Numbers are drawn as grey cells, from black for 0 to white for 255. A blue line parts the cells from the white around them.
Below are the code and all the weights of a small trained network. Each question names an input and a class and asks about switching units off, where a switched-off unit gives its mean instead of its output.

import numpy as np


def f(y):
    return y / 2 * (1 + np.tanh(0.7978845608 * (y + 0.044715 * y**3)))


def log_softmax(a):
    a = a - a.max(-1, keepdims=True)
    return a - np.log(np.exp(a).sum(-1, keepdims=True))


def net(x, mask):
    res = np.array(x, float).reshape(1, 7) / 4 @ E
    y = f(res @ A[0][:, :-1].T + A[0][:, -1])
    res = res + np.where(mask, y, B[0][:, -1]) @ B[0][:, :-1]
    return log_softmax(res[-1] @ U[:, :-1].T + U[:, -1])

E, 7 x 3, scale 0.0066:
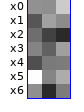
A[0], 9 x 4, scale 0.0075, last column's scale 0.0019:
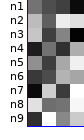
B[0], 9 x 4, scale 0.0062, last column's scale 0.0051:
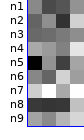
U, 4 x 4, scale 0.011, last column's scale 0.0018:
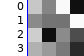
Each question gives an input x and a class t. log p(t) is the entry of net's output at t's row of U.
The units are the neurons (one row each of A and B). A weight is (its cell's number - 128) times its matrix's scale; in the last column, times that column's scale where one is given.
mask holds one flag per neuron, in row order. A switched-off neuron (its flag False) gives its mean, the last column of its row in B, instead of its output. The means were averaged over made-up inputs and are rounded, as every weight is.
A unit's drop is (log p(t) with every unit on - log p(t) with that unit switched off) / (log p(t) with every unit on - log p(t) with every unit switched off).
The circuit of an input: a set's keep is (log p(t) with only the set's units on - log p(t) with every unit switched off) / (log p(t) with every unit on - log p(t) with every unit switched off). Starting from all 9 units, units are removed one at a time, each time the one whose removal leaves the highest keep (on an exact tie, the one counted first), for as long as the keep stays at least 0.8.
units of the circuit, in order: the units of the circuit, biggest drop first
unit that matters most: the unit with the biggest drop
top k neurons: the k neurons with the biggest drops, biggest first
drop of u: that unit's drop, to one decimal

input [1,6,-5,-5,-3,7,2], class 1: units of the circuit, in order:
n2, n7, n8
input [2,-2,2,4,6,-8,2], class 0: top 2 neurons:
n7, n6
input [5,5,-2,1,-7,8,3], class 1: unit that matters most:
n2
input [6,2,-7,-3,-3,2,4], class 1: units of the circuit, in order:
n2, n7, n5
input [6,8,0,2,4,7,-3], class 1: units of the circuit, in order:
n2, n7
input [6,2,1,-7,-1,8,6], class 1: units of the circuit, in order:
n2, n5, n8
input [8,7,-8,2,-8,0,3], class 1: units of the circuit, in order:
n2, n7
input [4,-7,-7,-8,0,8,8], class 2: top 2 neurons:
n8, n7
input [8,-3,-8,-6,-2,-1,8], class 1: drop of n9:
0.1
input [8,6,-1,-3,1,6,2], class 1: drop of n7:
0.2
